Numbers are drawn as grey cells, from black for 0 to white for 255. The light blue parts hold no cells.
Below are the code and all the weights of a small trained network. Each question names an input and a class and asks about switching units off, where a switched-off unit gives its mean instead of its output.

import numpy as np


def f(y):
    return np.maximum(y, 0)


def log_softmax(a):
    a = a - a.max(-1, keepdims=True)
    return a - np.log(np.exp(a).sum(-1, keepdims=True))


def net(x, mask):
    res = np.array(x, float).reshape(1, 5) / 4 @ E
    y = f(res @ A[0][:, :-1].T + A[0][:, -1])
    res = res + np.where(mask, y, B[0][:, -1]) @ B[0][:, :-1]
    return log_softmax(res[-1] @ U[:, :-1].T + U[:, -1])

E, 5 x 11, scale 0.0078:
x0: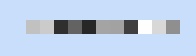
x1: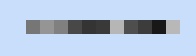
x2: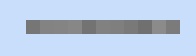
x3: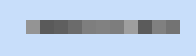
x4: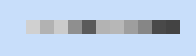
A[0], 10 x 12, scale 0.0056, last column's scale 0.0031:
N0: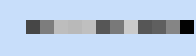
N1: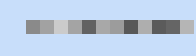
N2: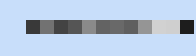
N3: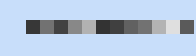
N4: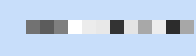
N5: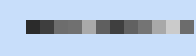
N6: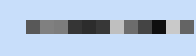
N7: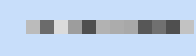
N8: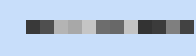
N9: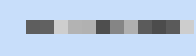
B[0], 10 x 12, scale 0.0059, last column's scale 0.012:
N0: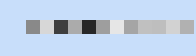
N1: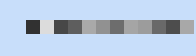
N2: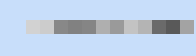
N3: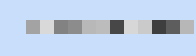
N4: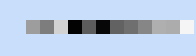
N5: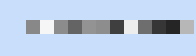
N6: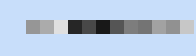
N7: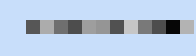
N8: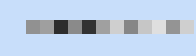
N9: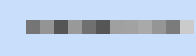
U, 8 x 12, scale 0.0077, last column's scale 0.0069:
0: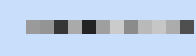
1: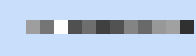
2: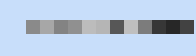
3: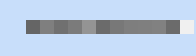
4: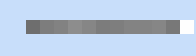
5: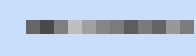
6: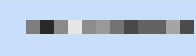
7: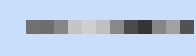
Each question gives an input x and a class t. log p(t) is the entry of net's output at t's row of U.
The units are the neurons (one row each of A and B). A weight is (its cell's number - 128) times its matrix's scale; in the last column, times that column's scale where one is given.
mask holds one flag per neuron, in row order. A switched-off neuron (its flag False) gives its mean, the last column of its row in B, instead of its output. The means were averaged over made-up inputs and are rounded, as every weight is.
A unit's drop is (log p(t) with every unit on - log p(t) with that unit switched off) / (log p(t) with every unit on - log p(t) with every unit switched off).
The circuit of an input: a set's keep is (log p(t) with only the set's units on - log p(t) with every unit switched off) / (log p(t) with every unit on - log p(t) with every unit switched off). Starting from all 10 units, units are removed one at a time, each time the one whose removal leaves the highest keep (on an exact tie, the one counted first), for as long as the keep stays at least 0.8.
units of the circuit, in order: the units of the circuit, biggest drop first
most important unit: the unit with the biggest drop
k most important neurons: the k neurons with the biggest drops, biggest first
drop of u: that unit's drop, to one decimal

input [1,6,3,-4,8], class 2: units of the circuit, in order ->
[N7]
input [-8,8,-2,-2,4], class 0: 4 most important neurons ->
[N8, N0, N4, N9]
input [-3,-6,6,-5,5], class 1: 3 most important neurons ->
[N4, N3, N5]
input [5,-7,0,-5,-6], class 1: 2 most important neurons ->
[N4, N8]
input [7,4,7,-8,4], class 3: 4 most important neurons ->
[N8, N0, N1, N9]
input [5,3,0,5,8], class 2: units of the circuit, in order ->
[N7, N8]
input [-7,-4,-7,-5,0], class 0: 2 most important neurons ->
[N8, N0]
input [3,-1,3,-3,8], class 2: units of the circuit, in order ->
[N7, N1]
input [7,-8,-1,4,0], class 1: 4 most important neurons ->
[N4, N8, N0, N9]
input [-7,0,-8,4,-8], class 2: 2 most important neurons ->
[N5, N3]
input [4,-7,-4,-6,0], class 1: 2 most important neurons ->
[N4, N8]
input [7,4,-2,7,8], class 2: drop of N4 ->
0.2
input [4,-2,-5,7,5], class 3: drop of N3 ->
0.3
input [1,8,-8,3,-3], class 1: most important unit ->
N6
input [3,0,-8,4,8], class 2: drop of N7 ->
0.2
